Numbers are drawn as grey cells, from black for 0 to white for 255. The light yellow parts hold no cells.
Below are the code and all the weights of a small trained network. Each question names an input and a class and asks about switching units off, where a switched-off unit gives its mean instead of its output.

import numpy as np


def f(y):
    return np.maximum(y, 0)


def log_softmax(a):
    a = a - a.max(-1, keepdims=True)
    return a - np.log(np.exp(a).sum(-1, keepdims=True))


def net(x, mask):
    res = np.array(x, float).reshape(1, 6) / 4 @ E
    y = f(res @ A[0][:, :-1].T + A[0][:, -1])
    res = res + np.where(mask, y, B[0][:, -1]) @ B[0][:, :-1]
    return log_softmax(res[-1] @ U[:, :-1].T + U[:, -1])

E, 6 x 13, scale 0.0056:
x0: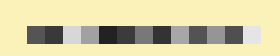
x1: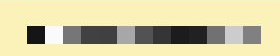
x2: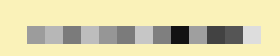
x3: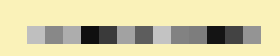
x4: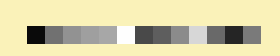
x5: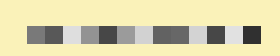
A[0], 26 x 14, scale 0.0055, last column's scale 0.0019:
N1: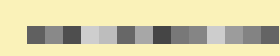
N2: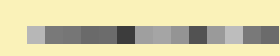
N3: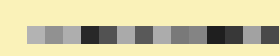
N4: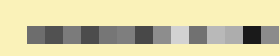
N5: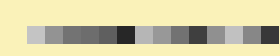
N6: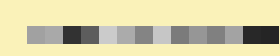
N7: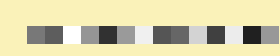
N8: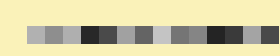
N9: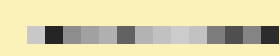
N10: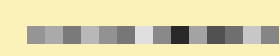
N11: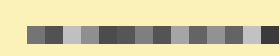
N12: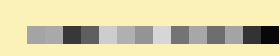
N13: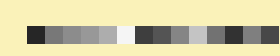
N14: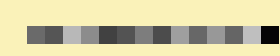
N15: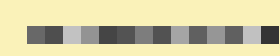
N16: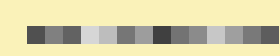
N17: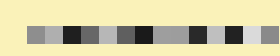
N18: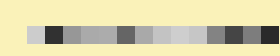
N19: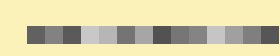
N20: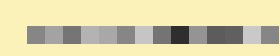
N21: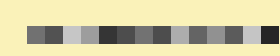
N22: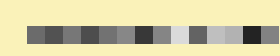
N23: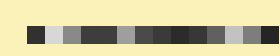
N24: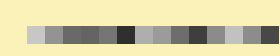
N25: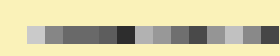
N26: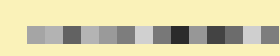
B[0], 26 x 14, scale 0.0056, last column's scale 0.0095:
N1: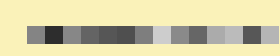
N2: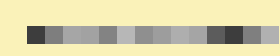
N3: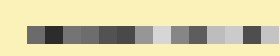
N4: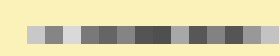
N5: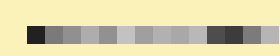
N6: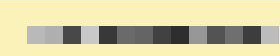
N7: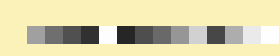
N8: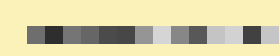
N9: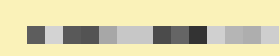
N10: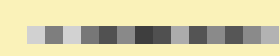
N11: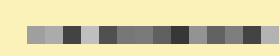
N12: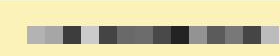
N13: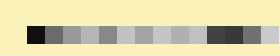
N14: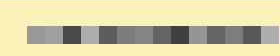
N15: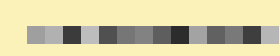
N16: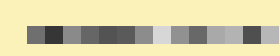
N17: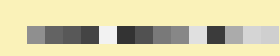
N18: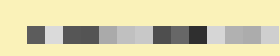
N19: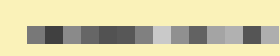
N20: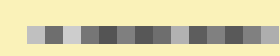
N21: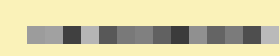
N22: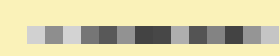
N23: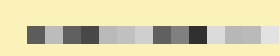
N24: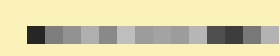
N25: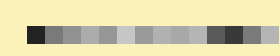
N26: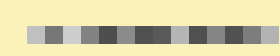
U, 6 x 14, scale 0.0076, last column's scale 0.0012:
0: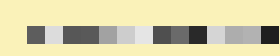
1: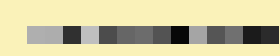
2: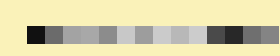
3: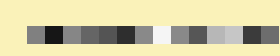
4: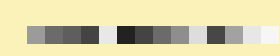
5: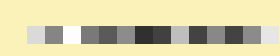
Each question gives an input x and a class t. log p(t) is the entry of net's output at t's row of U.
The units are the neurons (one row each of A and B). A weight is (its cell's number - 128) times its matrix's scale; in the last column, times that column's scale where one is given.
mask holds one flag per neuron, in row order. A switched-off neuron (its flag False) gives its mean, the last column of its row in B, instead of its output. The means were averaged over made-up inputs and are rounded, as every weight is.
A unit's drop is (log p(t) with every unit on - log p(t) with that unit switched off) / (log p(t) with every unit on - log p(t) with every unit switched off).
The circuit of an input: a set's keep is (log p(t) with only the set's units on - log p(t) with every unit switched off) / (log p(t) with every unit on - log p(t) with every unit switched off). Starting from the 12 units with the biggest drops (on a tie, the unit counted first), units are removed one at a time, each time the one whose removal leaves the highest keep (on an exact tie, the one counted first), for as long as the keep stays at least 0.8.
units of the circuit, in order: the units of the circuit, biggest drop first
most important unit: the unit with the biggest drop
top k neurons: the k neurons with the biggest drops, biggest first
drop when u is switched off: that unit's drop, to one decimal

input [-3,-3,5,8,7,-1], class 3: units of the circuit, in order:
[N8 N3]
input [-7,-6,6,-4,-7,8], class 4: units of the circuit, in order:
[N7]
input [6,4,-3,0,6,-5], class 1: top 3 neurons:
[N7 N15 N21]
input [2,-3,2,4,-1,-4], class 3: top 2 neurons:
[N7 N8]
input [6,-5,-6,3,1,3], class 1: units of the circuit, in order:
[N15 N21]
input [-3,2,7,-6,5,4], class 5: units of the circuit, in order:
[N10 N20]
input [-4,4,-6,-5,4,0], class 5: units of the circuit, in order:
[N22 N4]
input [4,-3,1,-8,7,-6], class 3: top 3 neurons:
[N1 N16 N19]
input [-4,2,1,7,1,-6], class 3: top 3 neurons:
[N8 N3 N7]
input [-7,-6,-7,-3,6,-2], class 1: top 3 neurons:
[N6 N12 N23]
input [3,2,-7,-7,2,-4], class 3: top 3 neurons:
[N16 N1 N19]
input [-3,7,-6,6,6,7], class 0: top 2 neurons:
[N23 N17]
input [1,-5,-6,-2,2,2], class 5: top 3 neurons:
[N23 N22 N4]
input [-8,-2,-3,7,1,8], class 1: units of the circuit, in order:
[N12]
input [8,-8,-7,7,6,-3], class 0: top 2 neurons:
[N18 N9]
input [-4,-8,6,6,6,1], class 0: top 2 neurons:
[N18 N9]
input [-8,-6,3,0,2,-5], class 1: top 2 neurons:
[N12 N6]
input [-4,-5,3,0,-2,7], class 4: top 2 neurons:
[N7 N23]
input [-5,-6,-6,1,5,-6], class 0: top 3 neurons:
[N18 N9 N7]
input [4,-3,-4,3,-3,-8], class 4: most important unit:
N17
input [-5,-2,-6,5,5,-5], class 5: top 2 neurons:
[N7 N22]
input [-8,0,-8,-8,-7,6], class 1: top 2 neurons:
[N6 N12]
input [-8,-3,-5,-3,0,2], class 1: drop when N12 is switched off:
0.2
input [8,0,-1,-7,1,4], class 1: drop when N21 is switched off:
0.2
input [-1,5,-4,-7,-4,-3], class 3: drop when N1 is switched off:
0.3
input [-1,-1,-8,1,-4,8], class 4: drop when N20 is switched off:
0.1
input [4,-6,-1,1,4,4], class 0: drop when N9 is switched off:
0.3
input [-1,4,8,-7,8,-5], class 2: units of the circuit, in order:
[N13]
